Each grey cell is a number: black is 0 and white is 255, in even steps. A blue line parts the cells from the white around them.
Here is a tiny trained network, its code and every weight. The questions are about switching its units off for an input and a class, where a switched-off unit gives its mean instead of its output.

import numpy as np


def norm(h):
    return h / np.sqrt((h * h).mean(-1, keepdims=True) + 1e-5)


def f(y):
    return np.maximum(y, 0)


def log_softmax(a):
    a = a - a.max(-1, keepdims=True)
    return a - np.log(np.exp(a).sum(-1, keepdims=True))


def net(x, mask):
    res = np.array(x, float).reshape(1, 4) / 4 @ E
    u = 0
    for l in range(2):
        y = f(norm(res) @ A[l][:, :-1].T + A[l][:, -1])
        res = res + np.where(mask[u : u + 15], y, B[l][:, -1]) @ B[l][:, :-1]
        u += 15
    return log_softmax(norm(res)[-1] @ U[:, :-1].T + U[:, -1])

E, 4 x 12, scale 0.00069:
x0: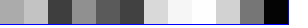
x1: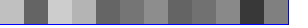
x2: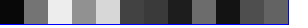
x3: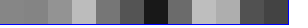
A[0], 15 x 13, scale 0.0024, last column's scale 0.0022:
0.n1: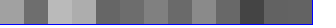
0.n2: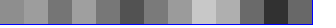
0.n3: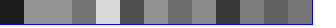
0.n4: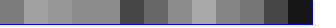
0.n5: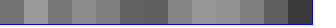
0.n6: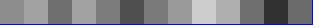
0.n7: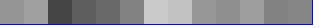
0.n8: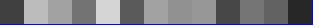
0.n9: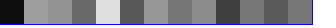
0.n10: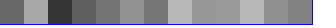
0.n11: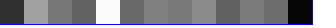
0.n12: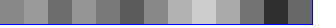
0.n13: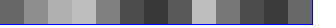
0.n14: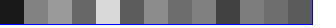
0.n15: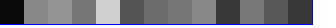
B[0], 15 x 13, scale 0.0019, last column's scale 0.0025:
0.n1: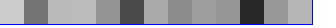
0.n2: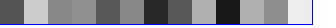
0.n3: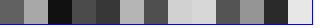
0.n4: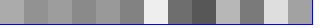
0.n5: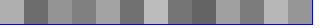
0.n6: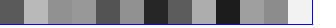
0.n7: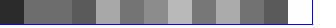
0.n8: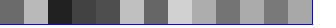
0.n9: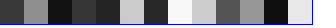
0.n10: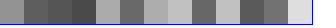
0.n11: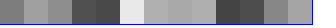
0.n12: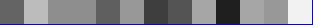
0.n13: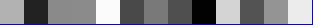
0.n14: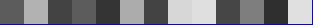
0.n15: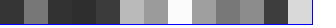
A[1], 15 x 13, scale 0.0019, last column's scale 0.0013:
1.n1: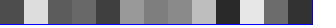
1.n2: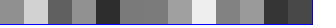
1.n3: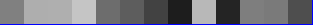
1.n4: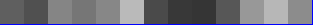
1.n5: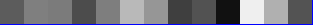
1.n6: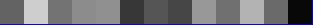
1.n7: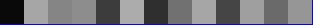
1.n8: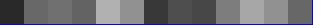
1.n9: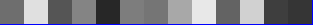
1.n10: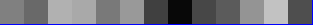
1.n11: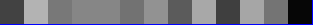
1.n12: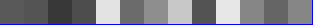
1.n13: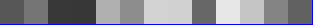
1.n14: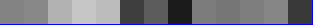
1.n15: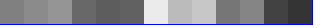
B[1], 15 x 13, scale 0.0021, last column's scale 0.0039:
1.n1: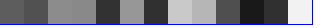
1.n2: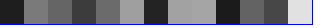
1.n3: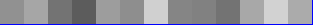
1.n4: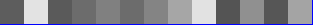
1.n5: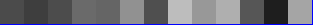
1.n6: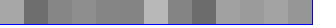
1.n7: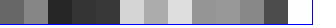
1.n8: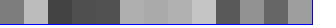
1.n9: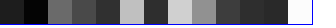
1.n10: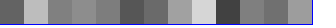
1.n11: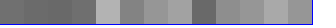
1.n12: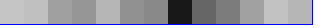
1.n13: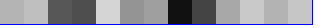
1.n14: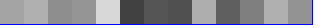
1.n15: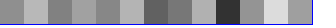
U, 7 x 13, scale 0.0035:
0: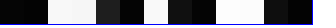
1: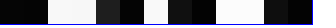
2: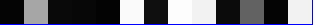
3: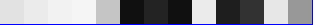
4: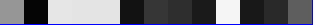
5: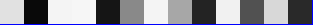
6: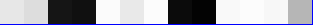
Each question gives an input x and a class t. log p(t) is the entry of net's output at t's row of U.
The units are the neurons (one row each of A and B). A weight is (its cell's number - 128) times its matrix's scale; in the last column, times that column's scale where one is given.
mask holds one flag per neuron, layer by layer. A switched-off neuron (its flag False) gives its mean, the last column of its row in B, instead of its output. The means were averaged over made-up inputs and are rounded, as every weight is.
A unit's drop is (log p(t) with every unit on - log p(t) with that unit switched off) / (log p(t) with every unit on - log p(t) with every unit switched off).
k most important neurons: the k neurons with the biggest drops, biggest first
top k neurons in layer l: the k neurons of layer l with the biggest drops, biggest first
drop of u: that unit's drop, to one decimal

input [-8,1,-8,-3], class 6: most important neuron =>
(0.n6)
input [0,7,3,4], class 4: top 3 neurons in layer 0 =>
(0.n13, 0.n1, 0.n12)
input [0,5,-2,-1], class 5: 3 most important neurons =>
(0.n9, 0.n3, 0.n14)
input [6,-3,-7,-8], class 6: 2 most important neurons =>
(1.n13, 0.n10)
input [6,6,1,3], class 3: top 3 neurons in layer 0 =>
(0.n13, 0.n9, 0.n3)
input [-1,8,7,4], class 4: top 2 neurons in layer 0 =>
(0.n13, 0.n1)
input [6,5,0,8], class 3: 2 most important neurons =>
(0.n13, 0.n9)
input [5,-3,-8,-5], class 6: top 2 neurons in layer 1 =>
(1.n13, 1.n12)
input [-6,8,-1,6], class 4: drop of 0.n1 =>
0.2
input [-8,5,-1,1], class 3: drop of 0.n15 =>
0.3
